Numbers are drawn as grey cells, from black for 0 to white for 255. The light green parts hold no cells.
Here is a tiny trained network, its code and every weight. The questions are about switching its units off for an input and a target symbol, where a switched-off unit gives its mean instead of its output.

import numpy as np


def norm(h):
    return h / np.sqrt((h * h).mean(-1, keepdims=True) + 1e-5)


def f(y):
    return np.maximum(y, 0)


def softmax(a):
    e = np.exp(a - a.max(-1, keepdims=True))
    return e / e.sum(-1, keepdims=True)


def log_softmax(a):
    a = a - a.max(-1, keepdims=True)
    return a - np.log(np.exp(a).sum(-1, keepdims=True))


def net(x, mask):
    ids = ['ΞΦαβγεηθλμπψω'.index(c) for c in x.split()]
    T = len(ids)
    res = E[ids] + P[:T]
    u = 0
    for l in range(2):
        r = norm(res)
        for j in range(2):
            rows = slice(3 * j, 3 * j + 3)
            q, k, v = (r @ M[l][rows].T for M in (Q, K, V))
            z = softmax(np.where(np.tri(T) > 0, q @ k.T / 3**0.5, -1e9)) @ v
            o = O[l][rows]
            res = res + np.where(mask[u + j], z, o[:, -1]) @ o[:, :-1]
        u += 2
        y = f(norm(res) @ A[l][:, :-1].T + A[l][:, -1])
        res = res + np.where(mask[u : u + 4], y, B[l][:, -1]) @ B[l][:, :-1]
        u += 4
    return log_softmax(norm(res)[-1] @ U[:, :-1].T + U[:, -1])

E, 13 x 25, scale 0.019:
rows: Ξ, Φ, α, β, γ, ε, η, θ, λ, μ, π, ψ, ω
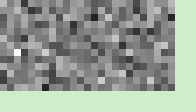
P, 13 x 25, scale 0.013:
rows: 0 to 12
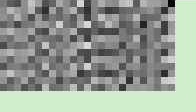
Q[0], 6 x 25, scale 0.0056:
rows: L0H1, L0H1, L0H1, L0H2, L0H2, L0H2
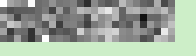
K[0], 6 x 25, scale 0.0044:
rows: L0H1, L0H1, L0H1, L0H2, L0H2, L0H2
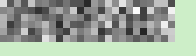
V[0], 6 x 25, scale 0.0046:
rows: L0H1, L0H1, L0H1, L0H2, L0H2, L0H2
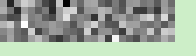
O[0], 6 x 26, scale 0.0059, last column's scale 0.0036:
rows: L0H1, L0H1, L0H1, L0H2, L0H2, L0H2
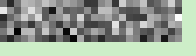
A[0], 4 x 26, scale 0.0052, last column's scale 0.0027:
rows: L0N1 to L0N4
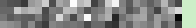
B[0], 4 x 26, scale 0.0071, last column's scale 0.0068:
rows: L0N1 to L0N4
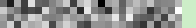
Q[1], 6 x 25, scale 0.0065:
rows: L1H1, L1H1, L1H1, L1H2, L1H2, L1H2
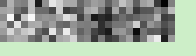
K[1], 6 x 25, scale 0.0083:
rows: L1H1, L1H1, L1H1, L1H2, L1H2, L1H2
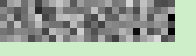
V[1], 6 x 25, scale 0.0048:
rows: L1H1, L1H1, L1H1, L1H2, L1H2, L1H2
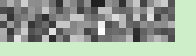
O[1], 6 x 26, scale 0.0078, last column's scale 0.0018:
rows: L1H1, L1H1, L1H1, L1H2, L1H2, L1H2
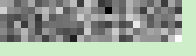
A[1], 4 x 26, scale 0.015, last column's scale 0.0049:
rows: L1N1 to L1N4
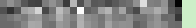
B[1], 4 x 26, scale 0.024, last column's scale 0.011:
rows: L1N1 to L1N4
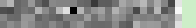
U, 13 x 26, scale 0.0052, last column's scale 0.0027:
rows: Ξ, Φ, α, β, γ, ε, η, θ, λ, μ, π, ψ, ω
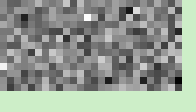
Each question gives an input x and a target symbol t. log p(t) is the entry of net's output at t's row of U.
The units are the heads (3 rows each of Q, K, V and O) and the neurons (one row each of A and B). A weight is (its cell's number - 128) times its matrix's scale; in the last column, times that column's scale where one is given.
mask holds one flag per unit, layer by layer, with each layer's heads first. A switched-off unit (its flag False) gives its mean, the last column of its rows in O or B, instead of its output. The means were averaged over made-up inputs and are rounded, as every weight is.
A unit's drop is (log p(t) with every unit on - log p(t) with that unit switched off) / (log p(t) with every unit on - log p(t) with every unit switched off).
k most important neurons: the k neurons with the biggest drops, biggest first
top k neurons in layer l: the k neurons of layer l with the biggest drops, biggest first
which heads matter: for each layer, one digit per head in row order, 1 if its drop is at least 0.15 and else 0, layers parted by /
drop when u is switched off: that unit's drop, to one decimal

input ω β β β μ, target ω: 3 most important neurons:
L0N2, L1N2, L1N1
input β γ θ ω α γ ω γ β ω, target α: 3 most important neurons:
L0N2, L1N2, L1N1
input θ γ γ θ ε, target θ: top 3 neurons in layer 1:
L1N2, L1N1, L1N3
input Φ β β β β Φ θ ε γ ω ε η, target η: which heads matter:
01 / 10
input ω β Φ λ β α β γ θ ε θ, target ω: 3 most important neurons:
L1N2, L1N1, L0N2
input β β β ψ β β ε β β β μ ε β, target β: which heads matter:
01 / 00
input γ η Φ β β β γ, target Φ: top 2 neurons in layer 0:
L0N2, L0N1
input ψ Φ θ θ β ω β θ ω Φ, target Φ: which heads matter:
00 / 00
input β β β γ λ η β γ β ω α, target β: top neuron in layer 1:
L1N1
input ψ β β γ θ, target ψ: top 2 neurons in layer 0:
L0N4, L0N2
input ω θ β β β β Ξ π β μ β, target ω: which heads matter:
10 / 00
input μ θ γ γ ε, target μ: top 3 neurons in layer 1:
L1N2, L1N1, L1N4
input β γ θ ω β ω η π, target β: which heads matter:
00 / 01
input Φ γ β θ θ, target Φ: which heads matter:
00 / 01
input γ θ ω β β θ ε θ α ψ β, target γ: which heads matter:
00 / 11
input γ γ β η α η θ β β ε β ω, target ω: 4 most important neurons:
L0N2, L1N2, L1N1, L1N4
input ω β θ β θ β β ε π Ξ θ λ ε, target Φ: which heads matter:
10 / 01
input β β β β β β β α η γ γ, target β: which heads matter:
00 / 01
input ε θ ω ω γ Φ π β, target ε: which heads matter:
00 / 10
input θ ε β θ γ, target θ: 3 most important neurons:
L1N2, L1N1, L1N3
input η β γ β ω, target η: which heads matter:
00 / 10
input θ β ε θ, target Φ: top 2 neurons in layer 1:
L1N2, L1N3
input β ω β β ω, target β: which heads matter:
00 / 01
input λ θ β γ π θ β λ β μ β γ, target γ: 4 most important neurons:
L1N2, L1N4, L1N1, L0N2
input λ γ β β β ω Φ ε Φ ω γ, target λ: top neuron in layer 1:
L1N2
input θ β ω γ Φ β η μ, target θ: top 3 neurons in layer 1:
L1N2, L1N1, L1N3
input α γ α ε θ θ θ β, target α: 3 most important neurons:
L1N2, L1N1, L1N4
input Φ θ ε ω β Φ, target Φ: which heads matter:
00 / 01
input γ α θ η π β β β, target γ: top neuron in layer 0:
L0N4
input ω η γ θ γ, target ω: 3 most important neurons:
L0N2, L1N2, L1N1
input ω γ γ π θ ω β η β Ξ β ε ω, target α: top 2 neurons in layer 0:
L0N2, L0N1
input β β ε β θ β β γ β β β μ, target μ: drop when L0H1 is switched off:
0.4
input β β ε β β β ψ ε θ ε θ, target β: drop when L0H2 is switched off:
0.1
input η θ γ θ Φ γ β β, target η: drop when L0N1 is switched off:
0.0
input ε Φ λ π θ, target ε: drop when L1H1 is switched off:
0.3
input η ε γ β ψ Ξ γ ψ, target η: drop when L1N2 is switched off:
0.3
